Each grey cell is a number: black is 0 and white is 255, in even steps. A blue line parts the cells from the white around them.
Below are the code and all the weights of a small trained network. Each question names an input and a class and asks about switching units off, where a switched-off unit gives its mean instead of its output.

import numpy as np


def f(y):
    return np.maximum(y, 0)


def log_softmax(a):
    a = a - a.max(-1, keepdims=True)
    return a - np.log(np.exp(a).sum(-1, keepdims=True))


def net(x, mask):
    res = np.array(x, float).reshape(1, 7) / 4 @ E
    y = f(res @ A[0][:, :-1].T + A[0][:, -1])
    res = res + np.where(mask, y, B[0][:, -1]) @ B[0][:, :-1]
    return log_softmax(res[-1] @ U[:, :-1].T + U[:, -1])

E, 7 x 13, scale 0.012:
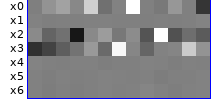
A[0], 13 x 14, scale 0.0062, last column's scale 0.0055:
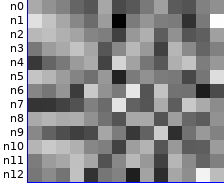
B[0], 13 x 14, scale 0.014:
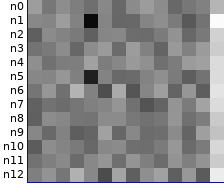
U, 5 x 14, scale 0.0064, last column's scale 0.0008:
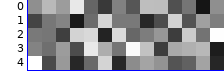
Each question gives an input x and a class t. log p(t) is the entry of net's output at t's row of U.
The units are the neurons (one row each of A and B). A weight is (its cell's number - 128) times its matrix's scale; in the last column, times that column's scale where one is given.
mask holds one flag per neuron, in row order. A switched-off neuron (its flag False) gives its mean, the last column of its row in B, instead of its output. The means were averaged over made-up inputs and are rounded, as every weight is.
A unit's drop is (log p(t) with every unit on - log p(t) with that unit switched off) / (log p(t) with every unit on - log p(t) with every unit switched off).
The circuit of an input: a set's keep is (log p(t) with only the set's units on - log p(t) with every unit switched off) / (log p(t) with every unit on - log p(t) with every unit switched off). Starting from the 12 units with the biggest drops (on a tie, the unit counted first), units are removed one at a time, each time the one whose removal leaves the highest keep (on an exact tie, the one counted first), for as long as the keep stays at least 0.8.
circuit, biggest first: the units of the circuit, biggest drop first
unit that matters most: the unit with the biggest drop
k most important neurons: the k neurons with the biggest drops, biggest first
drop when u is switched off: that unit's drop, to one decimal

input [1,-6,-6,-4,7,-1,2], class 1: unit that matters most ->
n6
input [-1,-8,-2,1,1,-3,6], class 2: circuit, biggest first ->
(n1; n5)
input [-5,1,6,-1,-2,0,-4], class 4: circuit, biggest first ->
(n0; n10)
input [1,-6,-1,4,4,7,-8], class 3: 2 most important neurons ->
(n6; n12)
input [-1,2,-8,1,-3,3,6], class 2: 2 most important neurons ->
(n12; n1)
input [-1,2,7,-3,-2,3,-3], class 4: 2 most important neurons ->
(n9; n12)
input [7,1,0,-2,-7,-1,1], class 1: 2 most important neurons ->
(n12; n3)
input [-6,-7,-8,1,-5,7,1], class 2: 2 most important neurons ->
(n1; n5)
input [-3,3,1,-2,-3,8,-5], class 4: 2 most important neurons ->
(n6; n9)
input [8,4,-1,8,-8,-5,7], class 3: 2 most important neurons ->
(n12; n3)
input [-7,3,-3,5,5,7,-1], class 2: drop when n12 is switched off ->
0.2
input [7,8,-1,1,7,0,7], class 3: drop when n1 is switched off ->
0.2
